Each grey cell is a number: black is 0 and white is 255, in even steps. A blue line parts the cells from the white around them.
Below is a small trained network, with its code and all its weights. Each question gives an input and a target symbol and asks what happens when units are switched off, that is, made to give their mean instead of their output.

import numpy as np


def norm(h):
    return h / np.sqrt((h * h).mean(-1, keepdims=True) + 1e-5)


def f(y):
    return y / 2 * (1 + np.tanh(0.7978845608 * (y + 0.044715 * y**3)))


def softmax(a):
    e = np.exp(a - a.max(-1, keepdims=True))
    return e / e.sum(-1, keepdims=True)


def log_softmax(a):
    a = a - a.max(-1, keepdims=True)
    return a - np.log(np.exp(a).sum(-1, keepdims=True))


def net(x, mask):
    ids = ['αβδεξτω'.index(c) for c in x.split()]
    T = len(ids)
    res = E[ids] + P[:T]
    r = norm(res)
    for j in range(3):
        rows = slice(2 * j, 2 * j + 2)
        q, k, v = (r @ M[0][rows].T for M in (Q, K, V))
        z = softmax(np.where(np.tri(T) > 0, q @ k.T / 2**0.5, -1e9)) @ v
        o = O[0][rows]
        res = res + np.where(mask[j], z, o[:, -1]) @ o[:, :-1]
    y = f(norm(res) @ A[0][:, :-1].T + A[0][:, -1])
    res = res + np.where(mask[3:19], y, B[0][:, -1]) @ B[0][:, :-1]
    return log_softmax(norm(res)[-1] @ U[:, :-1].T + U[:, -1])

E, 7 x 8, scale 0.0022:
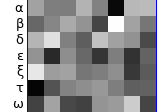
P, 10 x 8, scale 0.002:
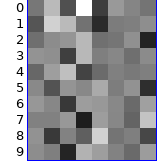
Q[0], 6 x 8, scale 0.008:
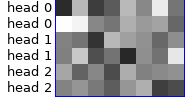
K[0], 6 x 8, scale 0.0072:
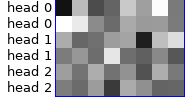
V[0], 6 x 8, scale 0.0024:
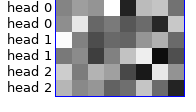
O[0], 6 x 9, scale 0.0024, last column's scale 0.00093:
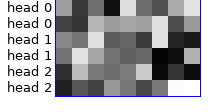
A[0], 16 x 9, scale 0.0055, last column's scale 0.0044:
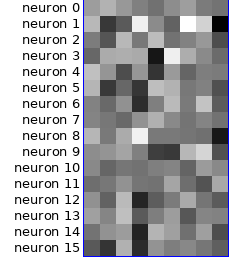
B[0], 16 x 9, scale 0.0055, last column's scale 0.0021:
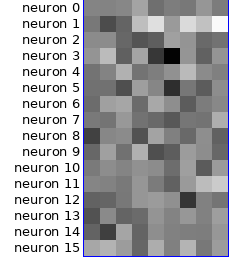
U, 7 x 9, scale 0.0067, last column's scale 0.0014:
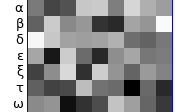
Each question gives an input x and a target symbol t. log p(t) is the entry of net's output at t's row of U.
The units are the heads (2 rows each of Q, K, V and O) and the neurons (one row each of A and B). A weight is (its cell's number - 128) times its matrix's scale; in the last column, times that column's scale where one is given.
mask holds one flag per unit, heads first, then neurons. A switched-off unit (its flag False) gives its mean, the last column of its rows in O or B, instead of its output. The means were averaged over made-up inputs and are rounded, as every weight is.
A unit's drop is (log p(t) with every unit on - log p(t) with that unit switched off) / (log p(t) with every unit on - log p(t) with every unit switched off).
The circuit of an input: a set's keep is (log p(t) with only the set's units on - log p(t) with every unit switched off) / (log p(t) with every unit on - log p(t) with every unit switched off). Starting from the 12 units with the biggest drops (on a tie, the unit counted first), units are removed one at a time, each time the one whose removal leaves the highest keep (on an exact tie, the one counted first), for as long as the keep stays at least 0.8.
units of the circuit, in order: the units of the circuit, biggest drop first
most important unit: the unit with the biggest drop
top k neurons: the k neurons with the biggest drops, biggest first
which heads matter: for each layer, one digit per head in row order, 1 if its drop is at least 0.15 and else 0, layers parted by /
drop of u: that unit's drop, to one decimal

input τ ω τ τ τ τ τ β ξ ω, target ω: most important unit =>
head 1
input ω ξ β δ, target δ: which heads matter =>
010
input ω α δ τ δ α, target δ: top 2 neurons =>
(neuron 1; neuron 14)
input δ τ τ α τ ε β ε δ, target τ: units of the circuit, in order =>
(neuron 5; neuron 1)
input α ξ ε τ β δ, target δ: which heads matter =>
100
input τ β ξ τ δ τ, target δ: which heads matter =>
000
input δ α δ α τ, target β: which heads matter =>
100
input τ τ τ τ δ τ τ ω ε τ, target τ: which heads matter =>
010
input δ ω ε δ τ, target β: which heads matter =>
100
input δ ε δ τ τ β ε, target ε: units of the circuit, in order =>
(neuron 4; neuron 1)
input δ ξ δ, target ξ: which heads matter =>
111
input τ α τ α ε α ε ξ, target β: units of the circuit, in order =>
(head 0; neuron 3)
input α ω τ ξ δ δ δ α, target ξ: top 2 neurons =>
(neuron 14; neuron 1)
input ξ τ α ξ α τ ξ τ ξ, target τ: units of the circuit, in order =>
(neuron 5)
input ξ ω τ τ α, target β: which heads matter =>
000
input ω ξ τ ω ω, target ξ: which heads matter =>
000
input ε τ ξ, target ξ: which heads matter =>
000
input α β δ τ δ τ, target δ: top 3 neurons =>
(neuron 15; neuron 1; neuron 14)
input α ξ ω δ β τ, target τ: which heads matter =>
100
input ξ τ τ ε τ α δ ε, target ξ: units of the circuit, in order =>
(neuron 6)
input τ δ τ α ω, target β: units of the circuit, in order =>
(head 0; neuron 3)
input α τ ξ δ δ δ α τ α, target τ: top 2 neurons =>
(neuron 1; neuron 15)
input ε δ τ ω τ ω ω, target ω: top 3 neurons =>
(neuron 1; neuron 3; neuron 15)
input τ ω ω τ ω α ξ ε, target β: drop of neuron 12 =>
0.0
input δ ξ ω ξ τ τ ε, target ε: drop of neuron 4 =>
0.5
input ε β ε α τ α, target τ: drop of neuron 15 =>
0.1
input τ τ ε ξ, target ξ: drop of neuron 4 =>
0.2
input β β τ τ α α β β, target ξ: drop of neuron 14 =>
0.3
